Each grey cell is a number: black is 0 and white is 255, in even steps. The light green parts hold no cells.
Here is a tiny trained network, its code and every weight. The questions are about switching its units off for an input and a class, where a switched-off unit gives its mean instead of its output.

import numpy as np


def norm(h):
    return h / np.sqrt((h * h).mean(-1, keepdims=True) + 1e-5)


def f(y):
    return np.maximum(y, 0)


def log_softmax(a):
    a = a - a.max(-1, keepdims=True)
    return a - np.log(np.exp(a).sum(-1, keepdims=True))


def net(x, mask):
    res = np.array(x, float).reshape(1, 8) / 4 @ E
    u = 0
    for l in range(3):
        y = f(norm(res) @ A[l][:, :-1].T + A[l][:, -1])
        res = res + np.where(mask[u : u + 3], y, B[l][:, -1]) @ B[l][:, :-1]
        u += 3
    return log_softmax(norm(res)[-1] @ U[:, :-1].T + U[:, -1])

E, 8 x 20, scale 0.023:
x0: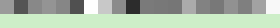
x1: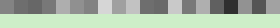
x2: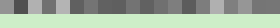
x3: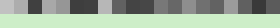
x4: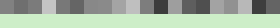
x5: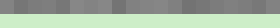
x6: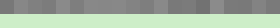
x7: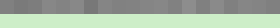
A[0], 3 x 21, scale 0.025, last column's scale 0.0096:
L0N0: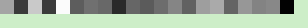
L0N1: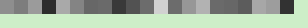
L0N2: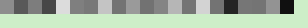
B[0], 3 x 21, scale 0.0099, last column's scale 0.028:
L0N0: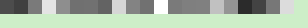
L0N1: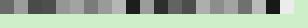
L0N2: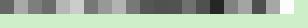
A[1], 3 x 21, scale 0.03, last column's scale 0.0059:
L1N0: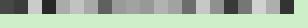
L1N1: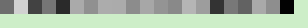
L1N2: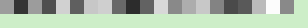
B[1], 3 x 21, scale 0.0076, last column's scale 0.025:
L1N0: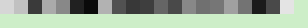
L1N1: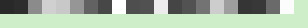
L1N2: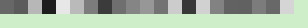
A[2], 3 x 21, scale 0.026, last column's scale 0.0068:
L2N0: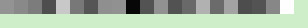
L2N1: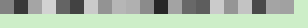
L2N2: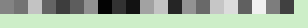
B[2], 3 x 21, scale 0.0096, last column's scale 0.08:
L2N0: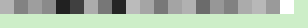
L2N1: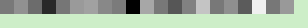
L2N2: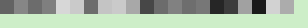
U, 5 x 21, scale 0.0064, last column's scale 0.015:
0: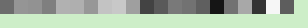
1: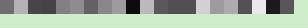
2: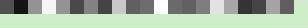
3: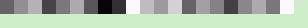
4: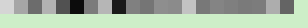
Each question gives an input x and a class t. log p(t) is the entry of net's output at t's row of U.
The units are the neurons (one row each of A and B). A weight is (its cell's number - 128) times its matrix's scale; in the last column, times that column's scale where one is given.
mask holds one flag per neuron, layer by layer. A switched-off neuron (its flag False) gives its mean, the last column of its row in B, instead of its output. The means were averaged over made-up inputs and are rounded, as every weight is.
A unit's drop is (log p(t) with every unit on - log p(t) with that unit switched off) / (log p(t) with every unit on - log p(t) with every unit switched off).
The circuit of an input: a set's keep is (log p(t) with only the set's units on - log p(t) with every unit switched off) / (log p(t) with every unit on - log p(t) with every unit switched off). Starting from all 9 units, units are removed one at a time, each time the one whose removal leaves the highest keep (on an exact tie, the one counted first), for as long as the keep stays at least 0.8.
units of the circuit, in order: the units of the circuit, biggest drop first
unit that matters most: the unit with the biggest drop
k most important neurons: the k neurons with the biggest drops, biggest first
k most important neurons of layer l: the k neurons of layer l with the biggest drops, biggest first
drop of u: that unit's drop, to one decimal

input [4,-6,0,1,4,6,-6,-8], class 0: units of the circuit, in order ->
(L2N2, L0N2)
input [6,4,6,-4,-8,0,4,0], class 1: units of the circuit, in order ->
(L0N1)
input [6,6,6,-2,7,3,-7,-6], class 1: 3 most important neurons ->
(L2N1, L2N2, L1N1)
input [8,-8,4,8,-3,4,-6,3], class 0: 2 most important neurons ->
(L2N2, L1N0)
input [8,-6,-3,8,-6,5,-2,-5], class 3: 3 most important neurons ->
(L1N2, L2N0, L1N0)
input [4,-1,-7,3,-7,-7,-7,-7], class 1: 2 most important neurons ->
(L0N1, L0N0)
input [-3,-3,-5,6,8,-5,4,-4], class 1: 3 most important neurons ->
(L2N0, L1N0, L0N2)
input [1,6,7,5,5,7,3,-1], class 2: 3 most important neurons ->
(L0N0, L2N2, L1N0)
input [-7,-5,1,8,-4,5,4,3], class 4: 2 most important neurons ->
(L1N2, L2N0)
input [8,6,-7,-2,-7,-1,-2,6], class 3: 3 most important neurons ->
(L1N2, L2N0, L0N0)
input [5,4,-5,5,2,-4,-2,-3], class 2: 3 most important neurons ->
(L1N1, L1N0, L2N2)
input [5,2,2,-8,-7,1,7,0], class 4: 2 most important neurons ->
(L1N0, L2N0)
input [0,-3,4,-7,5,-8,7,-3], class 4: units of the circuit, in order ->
(L1N0, L1N1)
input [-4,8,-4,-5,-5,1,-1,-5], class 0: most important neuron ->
(L0N2)
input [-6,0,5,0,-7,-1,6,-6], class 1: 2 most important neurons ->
(L0N1, L1N1)
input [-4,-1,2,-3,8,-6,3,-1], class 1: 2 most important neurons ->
(L2N1, L2N0)
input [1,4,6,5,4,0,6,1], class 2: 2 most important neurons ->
(L0N0, L2N2)
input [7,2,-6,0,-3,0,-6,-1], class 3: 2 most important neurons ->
(L1N2, L2N0)
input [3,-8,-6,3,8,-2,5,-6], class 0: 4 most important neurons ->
(L2N2, L0N2, L2N0, L1N0)
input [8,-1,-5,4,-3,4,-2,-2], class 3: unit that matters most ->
L1N2
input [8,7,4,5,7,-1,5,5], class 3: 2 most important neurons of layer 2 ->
(L2N2, L2N1)
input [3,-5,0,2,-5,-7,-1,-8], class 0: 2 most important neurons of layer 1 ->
(L1N0, L1N2)
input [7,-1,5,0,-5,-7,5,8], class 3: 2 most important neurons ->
(L1N2, L2N0)
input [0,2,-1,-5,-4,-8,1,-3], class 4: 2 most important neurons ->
(L2N0, L1N0)
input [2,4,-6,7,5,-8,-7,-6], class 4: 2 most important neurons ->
(L2N2, L0N0)
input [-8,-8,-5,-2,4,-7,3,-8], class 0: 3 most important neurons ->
(L2N2, L2N0, L0N2)
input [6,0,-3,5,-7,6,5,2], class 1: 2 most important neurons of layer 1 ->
(L1N1, L1N2)
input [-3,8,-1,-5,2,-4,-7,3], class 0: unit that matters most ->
L0N2
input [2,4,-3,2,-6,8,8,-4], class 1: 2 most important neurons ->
(L0N1, L2N2)
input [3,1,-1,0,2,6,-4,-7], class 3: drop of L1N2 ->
0.1
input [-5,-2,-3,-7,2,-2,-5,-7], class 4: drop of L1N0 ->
0.8
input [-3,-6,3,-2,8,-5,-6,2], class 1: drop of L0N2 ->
0.0
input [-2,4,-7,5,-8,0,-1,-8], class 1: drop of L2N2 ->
0.1
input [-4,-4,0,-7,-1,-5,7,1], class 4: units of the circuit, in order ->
(L1N0)
